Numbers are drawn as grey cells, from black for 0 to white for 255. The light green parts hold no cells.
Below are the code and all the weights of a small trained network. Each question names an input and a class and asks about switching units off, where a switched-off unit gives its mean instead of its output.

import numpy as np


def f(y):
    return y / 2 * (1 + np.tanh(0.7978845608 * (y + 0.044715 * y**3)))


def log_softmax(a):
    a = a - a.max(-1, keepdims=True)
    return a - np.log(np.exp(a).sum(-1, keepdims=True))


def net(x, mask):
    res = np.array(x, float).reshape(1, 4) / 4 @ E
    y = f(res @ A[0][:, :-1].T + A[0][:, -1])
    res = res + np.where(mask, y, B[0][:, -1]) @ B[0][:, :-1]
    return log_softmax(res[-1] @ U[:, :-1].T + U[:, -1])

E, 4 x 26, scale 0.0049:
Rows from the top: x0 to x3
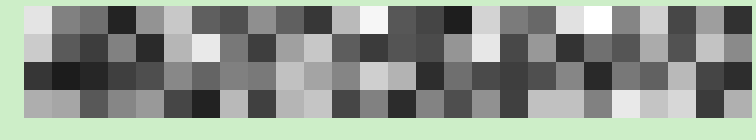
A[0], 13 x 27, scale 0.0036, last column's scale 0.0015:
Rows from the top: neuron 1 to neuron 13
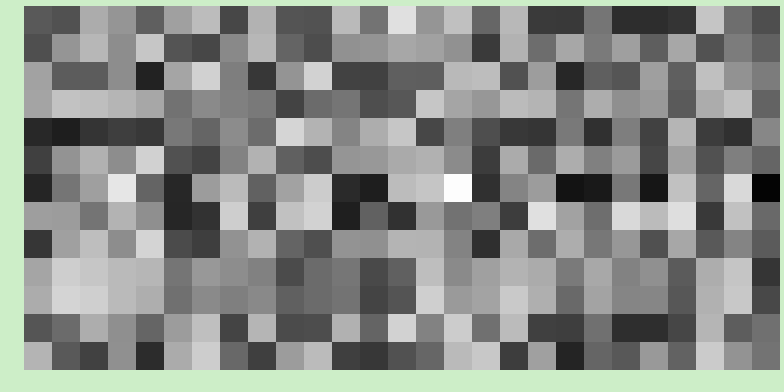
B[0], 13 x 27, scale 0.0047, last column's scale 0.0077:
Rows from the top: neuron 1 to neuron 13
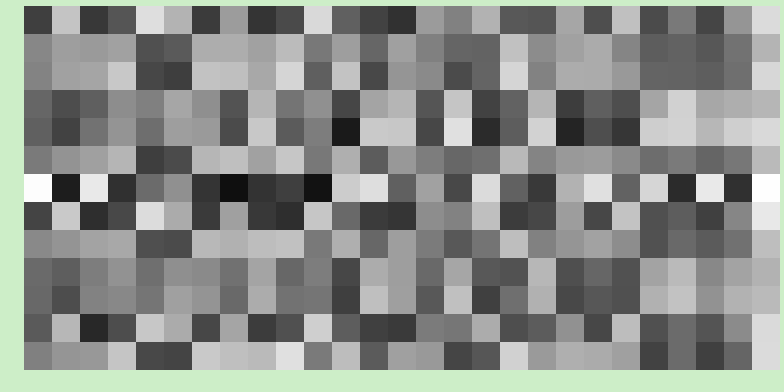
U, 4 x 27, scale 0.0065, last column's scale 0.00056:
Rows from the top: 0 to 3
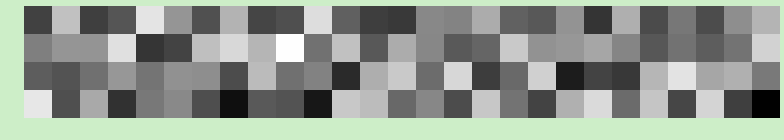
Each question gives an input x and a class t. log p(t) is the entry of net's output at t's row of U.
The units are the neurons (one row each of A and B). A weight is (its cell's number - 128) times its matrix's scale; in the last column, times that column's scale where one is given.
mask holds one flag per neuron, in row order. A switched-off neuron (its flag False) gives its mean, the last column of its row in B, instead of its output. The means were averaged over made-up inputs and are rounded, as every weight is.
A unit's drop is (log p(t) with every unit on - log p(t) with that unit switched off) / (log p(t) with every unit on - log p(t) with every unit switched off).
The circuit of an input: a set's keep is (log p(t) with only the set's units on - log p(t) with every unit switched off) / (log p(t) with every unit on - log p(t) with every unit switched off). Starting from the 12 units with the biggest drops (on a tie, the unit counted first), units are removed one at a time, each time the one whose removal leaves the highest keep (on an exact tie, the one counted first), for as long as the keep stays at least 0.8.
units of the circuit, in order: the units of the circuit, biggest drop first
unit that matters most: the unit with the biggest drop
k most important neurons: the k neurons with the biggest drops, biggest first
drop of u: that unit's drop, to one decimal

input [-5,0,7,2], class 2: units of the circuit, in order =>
neuron 5
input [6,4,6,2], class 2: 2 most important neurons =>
neuron 7; neuron 5
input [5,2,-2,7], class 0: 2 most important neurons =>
neuron 7; neuron 8
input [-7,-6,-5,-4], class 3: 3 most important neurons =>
neuron 7; neuron 13; neuron 3
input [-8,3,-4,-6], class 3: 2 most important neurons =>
neuron 7; neuron 8
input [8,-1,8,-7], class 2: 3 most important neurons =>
neuron 5; neuron 7; neuron 8
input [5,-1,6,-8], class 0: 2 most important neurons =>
neuron 1; neuron 12
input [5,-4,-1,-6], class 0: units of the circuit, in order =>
neuron 7; neuron 1
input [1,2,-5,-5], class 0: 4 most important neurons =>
neuron 1; neuron 5; neuron 12; neuron 7
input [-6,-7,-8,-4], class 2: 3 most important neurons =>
neuron 11; neuron 4; neuron 10
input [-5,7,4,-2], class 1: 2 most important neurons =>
neuron 13; neuron 3
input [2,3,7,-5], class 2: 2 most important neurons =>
neuron 5; neuron 8
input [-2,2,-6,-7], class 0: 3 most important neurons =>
neuron 1; neuron 12; neuron 5
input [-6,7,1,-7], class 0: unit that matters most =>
neuron 1
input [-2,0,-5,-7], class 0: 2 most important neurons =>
neuron 1; neuron 12
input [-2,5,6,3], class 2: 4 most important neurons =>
neuron 5; neuron 9; neuron 6; neuron 2
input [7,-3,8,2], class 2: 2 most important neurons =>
neuron 5; neuron 7
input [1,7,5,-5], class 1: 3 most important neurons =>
neuron 13; neuron 3; neuron 8
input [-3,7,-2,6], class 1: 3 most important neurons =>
neuron 13; neuron 3; neuron 1
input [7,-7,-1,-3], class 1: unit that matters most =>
neuron 7
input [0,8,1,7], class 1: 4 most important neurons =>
neuron 13; neuron 3; neuron 1; neuron 12
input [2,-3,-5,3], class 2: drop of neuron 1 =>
0.1
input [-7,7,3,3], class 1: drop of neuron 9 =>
-0.1
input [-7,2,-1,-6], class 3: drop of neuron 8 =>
0.3
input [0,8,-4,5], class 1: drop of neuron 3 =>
0.2
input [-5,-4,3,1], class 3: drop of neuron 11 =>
0.0
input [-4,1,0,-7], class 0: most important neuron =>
neuron 1
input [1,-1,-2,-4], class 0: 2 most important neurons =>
neuron 7; neuron 5
